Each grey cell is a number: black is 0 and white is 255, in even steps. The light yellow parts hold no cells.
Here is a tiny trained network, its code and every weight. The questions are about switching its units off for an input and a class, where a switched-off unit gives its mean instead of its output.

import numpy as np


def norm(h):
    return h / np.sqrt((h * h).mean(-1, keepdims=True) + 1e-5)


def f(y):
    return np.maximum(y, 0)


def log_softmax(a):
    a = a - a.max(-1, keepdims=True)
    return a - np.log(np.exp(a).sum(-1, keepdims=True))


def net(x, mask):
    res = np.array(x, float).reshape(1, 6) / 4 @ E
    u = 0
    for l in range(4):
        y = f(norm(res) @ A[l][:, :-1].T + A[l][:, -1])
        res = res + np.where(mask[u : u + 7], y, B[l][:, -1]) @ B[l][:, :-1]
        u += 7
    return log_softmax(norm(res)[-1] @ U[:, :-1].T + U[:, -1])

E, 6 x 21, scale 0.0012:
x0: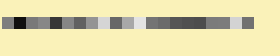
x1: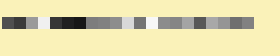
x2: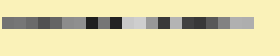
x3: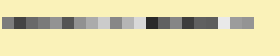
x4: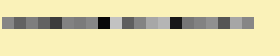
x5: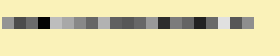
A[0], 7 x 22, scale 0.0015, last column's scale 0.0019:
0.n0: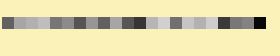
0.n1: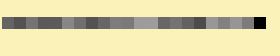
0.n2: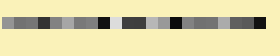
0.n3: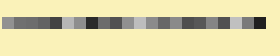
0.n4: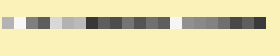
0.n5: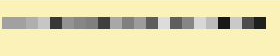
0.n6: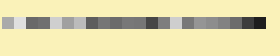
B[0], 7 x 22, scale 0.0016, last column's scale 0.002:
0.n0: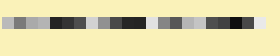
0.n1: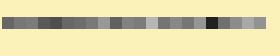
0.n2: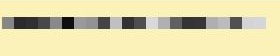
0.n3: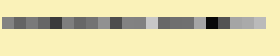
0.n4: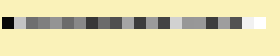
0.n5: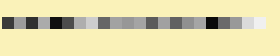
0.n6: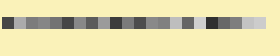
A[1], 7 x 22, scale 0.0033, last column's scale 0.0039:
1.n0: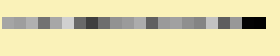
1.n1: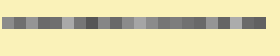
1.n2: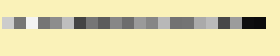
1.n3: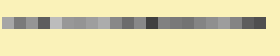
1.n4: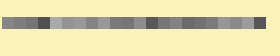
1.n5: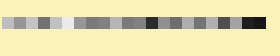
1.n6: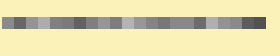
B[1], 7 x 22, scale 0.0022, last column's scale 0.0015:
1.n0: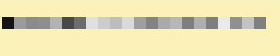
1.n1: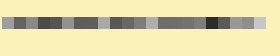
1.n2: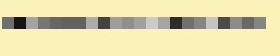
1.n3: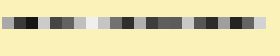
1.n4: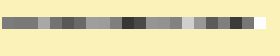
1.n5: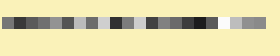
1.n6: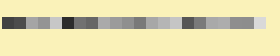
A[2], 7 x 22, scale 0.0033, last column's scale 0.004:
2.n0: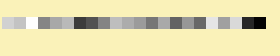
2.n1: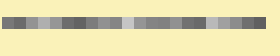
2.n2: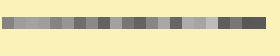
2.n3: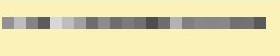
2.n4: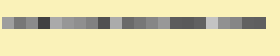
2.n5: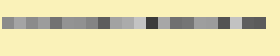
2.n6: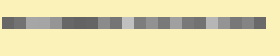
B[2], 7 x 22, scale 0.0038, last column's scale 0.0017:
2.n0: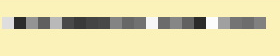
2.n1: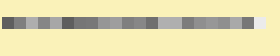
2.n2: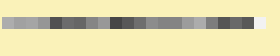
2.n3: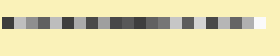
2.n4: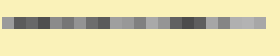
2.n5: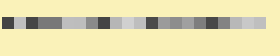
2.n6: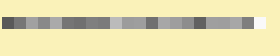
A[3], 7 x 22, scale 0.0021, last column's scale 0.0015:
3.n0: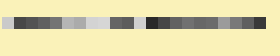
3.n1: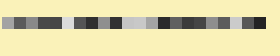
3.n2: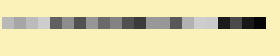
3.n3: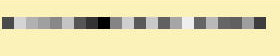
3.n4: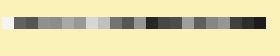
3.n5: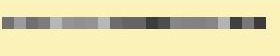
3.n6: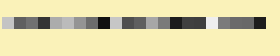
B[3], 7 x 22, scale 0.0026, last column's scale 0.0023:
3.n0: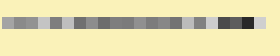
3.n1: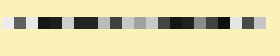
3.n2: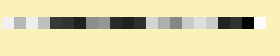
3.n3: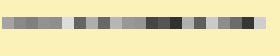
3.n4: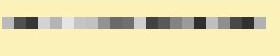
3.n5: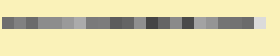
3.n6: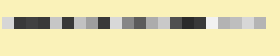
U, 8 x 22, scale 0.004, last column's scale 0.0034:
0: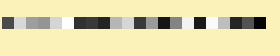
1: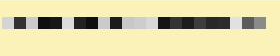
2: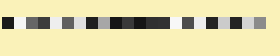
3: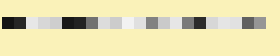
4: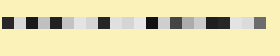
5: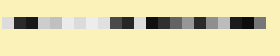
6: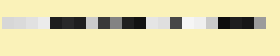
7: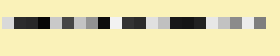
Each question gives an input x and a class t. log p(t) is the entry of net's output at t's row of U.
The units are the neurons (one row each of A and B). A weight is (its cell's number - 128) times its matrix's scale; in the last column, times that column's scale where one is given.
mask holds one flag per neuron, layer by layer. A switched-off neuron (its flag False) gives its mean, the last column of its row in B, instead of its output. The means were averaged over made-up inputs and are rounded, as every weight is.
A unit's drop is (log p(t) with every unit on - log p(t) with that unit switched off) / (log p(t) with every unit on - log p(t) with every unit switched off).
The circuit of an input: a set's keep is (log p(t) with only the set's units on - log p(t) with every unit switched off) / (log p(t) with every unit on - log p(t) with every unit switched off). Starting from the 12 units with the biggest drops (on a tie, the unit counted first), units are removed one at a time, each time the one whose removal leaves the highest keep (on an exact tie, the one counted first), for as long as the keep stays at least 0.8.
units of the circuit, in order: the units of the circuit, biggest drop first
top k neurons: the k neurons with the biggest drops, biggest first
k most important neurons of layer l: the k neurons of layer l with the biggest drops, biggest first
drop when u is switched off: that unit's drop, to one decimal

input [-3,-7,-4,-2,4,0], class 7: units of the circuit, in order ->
0.n2; 2.n4
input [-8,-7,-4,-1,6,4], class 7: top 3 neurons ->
0.n2; 2.n4; 3.n6
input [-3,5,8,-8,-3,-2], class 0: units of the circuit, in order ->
3.n3; 3.n2
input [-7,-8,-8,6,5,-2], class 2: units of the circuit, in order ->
2.n3
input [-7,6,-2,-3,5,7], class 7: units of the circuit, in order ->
0.n2; 3.n6
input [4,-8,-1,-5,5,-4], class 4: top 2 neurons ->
2.n5; 0.n5
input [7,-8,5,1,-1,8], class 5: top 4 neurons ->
1.n3; 1.n4; 3.n4; 3.n0
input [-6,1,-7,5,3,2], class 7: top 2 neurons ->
0.n2; 2.n4
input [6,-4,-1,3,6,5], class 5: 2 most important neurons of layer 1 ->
1.n3; 1.n4
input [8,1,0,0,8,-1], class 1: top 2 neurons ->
3.n1; 1.n1
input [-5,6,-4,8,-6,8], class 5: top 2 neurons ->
1.n3; 0.n4
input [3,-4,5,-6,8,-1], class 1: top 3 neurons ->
3.n1; 0.n3; 1.n1
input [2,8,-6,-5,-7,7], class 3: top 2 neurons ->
2.n6; 1.n6
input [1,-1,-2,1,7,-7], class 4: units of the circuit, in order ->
2.n5
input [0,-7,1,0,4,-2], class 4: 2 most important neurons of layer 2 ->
2.n3; 2.n5
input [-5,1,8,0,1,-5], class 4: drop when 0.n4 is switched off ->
-0.1
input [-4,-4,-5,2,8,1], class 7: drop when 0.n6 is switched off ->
0.0
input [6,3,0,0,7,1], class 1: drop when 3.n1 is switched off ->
0.1
